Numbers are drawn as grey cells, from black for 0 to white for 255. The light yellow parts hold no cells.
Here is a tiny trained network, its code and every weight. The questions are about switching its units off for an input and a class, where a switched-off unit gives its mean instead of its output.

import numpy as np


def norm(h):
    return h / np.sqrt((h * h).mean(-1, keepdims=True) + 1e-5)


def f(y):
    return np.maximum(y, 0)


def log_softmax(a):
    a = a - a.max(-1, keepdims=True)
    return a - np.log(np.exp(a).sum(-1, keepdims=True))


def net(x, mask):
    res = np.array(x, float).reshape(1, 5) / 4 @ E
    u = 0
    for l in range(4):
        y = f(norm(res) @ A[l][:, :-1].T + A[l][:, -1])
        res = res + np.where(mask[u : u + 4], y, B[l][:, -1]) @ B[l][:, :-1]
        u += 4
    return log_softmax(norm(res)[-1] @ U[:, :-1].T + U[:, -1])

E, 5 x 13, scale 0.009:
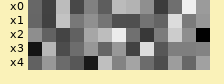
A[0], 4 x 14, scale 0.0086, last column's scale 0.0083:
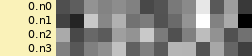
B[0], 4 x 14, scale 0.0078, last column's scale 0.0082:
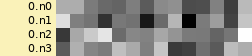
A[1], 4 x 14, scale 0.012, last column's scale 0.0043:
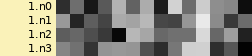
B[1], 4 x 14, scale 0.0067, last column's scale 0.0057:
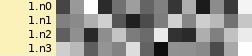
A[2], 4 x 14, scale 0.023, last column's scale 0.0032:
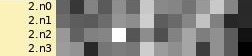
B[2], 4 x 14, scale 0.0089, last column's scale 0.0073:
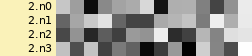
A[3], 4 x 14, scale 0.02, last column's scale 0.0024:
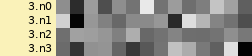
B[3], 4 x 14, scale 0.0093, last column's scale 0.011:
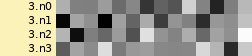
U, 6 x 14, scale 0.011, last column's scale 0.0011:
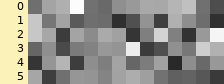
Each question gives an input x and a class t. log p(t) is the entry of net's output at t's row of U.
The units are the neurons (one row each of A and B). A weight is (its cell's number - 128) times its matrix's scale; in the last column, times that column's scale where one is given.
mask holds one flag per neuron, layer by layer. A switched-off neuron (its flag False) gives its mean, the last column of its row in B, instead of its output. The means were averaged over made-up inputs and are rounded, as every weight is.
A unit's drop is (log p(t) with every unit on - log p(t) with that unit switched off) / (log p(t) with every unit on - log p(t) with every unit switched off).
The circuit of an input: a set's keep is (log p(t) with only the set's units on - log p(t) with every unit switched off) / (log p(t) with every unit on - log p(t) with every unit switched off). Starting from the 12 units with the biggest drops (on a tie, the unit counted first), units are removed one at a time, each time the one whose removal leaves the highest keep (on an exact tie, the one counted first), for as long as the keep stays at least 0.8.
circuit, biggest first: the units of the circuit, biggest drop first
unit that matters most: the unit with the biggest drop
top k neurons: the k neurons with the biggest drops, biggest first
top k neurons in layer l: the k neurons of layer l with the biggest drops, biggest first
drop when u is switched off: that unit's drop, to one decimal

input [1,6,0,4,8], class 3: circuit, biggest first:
(1.n2)
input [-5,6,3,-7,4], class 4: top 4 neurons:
(3.n1 2.n3 0.n2 2.n0)
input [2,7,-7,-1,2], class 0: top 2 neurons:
(3.n3 2.n3)
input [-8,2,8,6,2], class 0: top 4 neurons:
(2.n1 1.n1 2.n0 3.n0)
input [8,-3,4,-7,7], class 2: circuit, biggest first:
(2.n0 3.n0)
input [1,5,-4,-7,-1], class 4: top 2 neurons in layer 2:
(2.n3 2.n1)
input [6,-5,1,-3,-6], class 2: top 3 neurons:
(2.n0 1.n3 3.n0)
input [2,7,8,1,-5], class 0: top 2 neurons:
(2.n1 0.n2)
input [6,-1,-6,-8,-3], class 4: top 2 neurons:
(3.n1 2.n1)
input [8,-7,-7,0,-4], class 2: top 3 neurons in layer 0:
(0.n2 0.n0 0.n1)
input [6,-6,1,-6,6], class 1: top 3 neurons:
(2.n3 1.n1 1.n0)
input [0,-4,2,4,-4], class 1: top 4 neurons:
(2.n3 0.n3 1.n1 1.n2)
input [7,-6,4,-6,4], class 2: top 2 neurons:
(2.n0 3.n0)
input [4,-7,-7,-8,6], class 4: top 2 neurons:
(2.n1 0.n2)
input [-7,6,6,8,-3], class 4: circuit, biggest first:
(1.n0)
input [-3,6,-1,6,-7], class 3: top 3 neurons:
(2.n2 2.n3 0.n3)
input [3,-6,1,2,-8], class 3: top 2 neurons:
(2.n2 0.n3)
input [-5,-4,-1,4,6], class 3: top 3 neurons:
(1.n2 2.n0 3.n0)
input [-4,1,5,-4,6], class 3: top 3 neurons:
(1.n2 3.n3 2.n0)
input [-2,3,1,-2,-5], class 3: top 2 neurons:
(2.n2 2.n3)
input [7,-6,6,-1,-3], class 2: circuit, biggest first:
(2.n0)
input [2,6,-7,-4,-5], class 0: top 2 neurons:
(3.n3 2.n3)
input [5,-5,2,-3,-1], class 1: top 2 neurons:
(2.n3 1.n1)
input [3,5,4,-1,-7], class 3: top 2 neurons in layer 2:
(2.n2 2.n3)
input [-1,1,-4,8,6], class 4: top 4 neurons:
(1.n0 2.n2 0.n3 3.n2)
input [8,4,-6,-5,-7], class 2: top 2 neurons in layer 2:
(2.n0 2.n1)
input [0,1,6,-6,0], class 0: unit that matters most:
2.n1
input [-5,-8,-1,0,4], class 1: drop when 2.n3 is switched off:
1.2
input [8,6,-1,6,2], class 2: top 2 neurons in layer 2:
(2.n0 2.n3)
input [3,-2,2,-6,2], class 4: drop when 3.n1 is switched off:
0.3
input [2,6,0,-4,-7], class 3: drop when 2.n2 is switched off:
0.7
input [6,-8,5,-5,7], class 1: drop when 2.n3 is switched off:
1.6
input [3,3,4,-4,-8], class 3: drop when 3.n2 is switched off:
0.0
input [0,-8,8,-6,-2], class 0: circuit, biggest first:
(2.n1)
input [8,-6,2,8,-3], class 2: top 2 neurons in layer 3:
(3.n0 3.n1)
